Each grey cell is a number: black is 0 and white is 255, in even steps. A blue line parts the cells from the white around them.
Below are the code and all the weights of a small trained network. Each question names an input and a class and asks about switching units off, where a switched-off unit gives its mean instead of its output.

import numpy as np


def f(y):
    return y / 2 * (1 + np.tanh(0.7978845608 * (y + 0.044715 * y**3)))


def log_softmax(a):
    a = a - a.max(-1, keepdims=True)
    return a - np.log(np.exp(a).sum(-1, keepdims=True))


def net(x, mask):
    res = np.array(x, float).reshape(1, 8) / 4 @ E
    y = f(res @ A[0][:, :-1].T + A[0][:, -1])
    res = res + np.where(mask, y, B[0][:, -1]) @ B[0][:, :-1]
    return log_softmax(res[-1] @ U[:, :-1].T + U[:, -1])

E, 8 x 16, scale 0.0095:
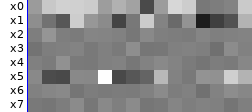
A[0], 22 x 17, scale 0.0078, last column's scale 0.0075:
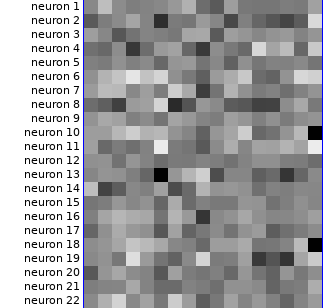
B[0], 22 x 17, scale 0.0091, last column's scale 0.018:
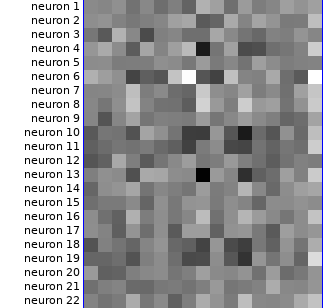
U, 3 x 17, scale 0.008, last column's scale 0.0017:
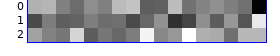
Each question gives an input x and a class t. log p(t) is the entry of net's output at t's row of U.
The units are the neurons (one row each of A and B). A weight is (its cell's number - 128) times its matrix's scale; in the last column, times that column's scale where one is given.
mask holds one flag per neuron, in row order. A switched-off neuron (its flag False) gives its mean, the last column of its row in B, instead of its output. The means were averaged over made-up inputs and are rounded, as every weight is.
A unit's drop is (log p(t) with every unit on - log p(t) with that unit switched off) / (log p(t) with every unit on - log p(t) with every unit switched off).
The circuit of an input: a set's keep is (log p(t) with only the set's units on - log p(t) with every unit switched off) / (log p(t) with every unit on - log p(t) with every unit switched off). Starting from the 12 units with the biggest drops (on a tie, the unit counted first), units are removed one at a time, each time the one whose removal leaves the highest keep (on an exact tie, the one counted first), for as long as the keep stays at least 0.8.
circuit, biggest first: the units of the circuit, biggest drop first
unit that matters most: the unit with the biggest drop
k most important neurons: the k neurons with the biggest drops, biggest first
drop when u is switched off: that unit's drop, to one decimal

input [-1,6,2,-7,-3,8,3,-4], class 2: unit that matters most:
neuron 8
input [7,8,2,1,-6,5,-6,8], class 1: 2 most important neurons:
(neuron 10; neuron 19)
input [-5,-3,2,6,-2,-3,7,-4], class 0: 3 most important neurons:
(neuron 11; neuron 19; neuron 10)
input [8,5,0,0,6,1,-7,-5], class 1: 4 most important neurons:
(neuron 10; neuron 18; neuron 19; neuron 4)
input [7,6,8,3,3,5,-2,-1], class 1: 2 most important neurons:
(neuron 10; neuron 18)
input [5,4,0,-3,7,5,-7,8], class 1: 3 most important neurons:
(neuron 10; neuron 11; neuron 18)
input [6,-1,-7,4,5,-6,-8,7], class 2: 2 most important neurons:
(neuron 7; neuron 22)
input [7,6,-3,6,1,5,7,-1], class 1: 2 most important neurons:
(neuron 10; neuron 18)
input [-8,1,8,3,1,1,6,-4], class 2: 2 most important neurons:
(neuron 19; neuron 10)
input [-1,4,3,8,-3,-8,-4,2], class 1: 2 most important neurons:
(neuron 6; neuron 19)
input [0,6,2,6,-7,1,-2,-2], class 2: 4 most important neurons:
(neuron 8; neuron 10; neuron 13; neuron 4)
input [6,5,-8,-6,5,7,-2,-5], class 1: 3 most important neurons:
(neuron 10; neuron 11; neuron 18)
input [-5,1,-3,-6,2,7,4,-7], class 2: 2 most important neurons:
(neuron 8; neuron 19)
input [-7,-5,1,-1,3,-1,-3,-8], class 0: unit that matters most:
neuron 4
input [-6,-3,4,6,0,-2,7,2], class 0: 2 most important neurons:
(neuron 11; neuron 19)
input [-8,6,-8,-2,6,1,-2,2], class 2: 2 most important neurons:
(neuron 8; neuron 10)
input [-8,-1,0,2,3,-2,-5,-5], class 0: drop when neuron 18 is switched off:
0.2
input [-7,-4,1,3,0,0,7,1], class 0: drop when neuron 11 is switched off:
0.4
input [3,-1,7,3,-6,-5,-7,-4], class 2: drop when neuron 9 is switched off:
0.0
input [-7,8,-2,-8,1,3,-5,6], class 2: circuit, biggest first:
(neuron 8)
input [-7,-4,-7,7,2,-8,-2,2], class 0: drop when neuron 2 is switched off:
0.1
